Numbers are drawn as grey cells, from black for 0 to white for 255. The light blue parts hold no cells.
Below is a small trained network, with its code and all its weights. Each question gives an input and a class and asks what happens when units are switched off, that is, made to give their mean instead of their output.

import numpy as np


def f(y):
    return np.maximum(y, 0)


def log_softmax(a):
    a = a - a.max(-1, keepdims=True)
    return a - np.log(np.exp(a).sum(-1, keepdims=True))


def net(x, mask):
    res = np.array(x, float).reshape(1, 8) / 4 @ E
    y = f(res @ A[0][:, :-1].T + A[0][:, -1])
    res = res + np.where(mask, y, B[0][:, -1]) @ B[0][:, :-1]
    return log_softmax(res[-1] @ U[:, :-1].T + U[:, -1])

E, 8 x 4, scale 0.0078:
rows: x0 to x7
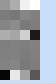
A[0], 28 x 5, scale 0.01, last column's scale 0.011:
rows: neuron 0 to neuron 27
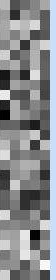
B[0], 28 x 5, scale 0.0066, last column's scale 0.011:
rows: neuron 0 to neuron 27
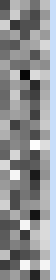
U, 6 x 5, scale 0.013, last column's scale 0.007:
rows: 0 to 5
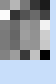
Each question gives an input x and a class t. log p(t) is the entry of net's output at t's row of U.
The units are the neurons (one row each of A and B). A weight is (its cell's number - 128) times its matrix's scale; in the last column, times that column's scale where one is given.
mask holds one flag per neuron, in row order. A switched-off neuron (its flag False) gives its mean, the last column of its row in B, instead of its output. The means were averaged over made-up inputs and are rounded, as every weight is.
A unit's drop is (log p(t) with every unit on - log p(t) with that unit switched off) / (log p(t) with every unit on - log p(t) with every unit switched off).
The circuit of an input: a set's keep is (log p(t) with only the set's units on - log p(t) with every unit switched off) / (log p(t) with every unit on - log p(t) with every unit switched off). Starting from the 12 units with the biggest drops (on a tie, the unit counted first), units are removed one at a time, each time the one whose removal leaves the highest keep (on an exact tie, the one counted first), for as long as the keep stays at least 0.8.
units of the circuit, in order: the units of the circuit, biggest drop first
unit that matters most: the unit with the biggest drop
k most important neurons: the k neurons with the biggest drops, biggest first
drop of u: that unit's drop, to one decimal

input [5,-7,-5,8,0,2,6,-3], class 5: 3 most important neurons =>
(neuron 23; neuron 14; neuron 24)
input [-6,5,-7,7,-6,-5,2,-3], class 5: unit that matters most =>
neuron 23
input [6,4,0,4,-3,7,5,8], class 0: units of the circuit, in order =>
(neuron 17; neuron 11)
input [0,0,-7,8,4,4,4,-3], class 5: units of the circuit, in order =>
(neuron 23; neuron 14; neuron 3)
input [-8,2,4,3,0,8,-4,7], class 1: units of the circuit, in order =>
(neuron 12; neuron 19)
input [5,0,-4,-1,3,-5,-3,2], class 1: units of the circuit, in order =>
(neuron 2; neuron 25; neuron 16)
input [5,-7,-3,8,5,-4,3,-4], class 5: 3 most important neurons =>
(neuron 23; neuron 14; neuron 24)
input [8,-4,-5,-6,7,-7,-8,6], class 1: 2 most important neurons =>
(neuron 2; neuron 25)
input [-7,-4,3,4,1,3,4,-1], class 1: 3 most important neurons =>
(neuron 12; neuron 19; neuron 20)
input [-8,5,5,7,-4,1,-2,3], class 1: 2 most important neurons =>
(neuron 12; neuron 19)
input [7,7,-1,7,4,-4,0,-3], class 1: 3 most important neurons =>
(neuron 2; neuron 25; neuron 16)
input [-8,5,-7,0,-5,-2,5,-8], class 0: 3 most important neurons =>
(neuron 0; neuron 9; neuron 15)
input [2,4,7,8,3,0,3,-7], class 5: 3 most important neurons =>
(neuron 14; neuron 23; neuron 24)
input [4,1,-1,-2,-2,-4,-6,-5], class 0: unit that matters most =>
neuron 9
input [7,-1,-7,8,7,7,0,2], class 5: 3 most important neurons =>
(neuron 23; neuron 24; neuron 14)
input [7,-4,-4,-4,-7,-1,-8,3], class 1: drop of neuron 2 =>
0.2
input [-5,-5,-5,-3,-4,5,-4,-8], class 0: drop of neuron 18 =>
0.0
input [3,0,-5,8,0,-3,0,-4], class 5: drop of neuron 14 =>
0.2
